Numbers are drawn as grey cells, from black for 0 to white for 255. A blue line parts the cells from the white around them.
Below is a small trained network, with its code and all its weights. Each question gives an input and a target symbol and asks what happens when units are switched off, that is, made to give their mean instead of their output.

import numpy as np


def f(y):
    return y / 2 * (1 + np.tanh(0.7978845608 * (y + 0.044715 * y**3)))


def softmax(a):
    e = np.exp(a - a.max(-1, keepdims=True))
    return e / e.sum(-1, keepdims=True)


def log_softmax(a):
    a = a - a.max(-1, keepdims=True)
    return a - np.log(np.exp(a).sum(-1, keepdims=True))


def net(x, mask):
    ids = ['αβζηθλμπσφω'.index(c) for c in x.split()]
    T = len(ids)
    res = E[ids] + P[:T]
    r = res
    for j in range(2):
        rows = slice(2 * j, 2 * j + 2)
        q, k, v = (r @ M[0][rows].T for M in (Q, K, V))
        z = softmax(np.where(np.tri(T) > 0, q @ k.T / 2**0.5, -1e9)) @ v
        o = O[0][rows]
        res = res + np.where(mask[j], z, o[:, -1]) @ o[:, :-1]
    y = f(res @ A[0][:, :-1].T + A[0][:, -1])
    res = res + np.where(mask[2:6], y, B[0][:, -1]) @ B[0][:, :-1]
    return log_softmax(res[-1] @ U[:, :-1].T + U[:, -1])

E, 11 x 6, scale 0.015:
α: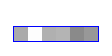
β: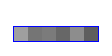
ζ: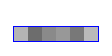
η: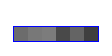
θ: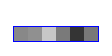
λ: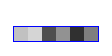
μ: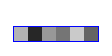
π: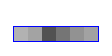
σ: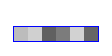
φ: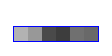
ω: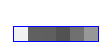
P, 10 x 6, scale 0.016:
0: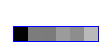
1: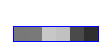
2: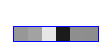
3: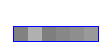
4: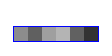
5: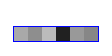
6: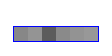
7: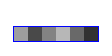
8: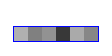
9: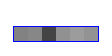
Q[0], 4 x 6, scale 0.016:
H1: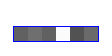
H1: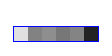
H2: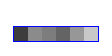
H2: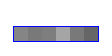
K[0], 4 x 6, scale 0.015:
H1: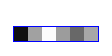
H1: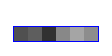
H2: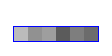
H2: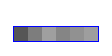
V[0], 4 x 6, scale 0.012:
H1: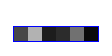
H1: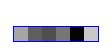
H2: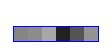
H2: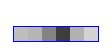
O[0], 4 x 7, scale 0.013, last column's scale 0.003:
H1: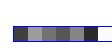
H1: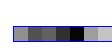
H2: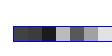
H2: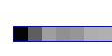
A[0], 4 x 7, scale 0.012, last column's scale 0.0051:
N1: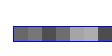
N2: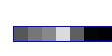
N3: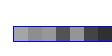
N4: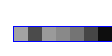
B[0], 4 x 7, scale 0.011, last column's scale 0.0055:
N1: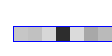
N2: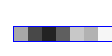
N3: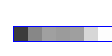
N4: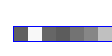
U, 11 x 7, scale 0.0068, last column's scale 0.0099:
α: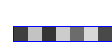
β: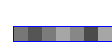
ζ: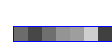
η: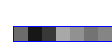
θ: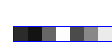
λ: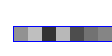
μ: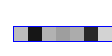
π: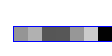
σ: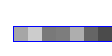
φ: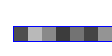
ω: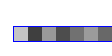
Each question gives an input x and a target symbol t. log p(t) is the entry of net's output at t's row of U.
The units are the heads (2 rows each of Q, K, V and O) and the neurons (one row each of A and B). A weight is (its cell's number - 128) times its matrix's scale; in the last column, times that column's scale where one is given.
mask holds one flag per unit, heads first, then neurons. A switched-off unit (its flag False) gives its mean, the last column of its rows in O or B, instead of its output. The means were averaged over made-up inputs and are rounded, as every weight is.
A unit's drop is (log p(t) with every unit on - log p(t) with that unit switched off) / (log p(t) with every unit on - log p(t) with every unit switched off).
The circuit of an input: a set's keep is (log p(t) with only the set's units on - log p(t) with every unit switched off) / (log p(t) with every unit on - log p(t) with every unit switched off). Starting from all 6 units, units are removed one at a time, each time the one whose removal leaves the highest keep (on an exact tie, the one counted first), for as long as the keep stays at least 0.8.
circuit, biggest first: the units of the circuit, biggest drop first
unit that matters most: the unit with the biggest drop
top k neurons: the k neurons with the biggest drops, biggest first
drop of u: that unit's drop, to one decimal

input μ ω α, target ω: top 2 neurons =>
N3, N4
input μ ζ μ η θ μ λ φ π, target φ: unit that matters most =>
H1
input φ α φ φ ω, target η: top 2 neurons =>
N2, N1
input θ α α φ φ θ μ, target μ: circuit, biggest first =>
H1, N3, N4
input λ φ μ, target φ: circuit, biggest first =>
H1, N2
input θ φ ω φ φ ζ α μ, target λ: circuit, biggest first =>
N4, H2
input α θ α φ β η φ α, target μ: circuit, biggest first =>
H1, H2, N4
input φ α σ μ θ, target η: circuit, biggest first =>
N2, H1
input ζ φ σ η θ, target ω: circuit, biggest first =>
H1, H2
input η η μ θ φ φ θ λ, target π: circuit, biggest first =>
N2, H2, H1, N4
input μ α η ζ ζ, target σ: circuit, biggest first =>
H2, N4
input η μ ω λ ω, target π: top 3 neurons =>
N2, N4, N3
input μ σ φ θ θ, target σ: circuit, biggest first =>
H2, N4, H1
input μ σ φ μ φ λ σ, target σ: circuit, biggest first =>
H1
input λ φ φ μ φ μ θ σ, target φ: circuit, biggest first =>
H1, H2, N4
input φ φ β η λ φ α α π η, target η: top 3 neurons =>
N2, N4, N3
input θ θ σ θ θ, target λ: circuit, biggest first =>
H2, N4
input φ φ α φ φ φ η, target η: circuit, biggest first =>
N2, H1, H2
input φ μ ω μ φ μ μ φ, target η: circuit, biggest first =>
N2, H1
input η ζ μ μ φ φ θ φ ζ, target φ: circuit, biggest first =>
H1
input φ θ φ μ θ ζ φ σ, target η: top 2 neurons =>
N2, N1
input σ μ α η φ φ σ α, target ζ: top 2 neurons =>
N2, N3
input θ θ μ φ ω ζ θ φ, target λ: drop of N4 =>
0.4
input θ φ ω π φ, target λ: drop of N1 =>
0.1
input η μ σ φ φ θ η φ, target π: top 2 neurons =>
N2, N4
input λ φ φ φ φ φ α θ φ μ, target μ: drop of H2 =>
0.0
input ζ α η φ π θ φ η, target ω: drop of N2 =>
-0.1
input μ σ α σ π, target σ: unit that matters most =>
H2
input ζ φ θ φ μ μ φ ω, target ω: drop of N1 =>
-0.1
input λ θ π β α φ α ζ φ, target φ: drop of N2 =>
0.2
